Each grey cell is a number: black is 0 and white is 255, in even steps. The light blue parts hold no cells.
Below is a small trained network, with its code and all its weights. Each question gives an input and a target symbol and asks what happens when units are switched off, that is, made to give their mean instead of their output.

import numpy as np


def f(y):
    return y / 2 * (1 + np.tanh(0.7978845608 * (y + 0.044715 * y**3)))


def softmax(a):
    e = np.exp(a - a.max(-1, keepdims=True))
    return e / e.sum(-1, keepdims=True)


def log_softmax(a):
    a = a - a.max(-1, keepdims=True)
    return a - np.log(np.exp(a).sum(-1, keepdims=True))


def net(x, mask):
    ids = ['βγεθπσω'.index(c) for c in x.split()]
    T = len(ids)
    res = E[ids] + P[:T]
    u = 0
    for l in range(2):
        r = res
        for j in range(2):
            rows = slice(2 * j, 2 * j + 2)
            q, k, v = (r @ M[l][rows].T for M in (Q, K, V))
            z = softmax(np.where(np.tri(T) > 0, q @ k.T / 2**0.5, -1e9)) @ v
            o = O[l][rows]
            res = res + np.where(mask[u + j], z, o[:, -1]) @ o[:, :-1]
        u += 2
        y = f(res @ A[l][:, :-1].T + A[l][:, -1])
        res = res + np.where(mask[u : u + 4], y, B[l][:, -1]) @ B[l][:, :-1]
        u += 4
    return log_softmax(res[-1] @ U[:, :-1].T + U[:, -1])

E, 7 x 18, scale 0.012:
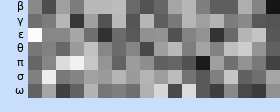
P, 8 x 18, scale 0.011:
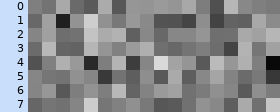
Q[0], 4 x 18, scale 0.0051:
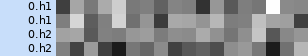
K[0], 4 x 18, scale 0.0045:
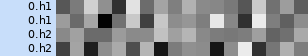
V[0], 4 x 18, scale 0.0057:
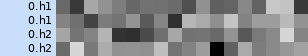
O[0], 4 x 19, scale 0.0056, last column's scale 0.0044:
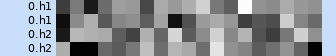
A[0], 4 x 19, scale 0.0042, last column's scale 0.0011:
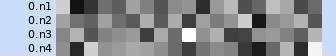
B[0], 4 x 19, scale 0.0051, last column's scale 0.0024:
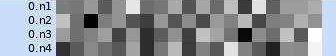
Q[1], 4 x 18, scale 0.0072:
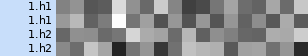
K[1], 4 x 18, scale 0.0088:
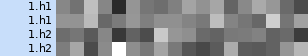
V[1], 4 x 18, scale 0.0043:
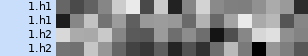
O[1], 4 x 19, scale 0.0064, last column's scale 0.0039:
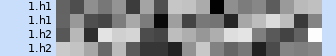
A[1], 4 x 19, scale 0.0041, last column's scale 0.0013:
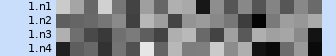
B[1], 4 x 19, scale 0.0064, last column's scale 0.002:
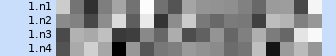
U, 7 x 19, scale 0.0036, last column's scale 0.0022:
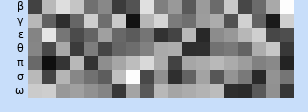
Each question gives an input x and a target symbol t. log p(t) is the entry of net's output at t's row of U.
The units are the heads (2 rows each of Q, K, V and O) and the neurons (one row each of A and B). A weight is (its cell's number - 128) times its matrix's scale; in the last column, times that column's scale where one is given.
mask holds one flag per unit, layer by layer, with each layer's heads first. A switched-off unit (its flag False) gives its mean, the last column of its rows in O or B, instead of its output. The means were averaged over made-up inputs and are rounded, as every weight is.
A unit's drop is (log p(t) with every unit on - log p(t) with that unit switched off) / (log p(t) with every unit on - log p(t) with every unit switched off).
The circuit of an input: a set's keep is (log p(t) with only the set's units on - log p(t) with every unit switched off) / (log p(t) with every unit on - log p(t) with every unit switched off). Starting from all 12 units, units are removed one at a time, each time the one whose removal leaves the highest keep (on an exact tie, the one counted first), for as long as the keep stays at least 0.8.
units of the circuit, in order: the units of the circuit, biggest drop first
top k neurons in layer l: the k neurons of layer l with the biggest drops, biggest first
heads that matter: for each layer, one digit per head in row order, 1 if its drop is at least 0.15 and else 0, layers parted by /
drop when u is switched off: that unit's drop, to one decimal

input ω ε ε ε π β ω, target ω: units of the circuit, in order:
1.h1; 1.h2; 0.h1
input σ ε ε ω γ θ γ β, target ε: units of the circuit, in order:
1.h1
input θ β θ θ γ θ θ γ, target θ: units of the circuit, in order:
0.h1; 1.h2
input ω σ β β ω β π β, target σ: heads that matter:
10 / 10
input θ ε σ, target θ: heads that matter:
11 / 11
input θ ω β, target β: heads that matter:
00 / 10
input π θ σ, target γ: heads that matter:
00 / 00
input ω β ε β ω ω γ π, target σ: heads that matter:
10 / 10
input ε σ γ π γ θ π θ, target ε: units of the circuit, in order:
1.h1; 0.h2
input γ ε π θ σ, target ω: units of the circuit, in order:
1.h1; 1.h2
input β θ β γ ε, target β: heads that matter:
01 / 10
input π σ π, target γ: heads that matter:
10 / 00
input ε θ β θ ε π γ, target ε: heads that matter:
01 / 11
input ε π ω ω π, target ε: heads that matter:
01 / 10
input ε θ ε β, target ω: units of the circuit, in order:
1.h2; 1.h1
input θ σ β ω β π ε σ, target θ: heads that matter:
10 / 11
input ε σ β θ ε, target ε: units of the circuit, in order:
0.h2; 1.h1
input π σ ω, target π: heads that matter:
11 / 01
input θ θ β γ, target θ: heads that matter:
11 / 11
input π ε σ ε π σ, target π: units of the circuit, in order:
1.h2; 0.h2
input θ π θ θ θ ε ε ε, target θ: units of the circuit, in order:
0.h1; 1.h1; 1.h2
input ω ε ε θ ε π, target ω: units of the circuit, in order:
1.h2; 0.h1; 1.h1
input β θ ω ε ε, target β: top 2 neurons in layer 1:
1.n3; 1.n2
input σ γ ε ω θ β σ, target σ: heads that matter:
11 / 11
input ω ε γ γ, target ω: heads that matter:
11 / 11
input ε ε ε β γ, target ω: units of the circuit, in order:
1.h1; 1.h2
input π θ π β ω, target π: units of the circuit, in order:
1.h2; 0.h2; 0.h1
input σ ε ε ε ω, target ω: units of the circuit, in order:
1.h1
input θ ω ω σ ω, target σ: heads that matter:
00 / 11
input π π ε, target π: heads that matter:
11 / 01
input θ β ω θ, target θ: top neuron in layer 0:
0.n3
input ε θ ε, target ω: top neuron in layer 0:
0.n2
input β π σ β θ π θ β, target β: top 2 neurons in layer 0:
0.n4; 0.n3
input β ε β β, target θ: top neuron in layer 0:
0.n4
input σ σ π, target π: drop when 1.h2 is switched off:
0.6
